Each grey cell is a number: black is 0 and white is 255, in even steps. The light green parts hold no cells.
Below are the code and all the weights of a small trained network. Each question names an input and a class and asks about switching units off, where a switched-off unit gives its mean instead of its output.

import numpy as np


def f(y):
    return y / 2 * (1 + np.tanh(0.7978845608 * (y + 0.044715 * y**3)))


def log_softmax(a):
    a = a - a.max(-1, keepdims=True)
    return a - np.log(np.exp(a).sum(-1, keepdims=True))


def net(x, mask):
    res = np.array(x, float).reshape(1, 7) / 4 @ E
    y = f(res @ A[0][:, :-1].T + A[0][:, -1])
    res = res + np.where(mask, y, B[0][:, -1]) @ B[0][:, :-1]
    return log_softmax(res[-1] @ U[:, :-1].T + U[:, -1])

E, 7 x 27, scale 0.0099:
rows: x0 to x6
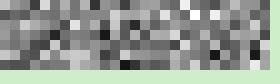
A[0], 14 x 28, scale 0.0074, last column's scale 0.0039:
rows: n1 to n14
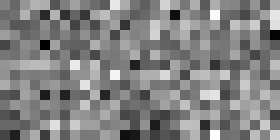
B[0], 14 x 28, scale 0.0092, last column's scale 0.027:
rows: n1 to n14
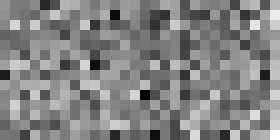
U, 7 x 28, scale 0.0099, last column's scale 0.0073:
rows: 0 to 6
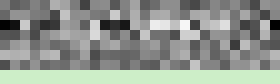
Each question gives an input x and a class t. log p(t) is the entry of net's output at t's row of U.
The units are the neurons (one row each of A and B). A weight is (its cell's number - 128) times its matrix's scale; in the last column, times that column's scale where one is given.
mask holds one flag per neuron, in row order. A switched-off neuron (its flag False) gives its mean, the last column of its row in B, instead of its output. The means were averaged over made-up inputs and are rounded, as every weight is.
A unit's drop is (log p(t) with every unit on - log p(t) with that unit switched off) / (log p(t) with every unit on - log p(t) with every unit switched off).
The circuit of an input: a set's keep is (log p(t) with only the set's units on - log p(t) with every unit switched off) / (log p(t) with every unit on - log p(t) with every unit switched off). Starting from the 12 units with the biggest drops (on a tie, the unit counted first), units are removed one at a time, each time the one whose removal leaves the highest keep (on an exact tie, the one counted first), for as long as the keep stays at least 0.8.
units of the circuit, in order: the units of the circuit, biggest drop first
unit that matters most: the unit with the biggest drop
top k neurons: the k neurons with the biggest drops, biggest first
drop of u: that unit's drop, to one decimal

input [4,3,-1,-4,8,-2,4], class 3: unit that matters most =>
n13
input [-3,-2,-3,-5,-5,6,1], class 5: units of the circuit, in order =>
[n8, n10]
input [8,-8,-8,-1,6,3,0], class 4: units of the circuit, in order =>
[n14, n2]
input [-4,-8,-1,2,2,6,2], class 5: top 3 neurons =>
[n7, n8, n1]
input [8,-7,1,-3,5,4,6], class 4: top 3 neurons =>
[n13, n2, n14]
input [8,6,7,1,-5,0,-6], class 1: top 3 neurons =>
[n14, n2, n1]
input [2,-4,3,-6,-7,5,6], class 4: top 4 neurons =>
[n14, n2, n13, n3]
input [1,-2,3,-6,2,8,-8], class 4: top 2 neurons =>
[n14, n2]
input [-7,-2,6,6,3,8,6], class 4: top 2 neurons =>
[n7, n14]
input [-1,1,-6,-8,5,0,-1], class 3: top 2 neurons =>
[n13, n10]
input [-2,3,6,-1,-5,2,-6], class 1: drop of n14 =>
0.3
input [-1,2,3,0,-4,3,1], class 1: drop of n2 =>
0.1
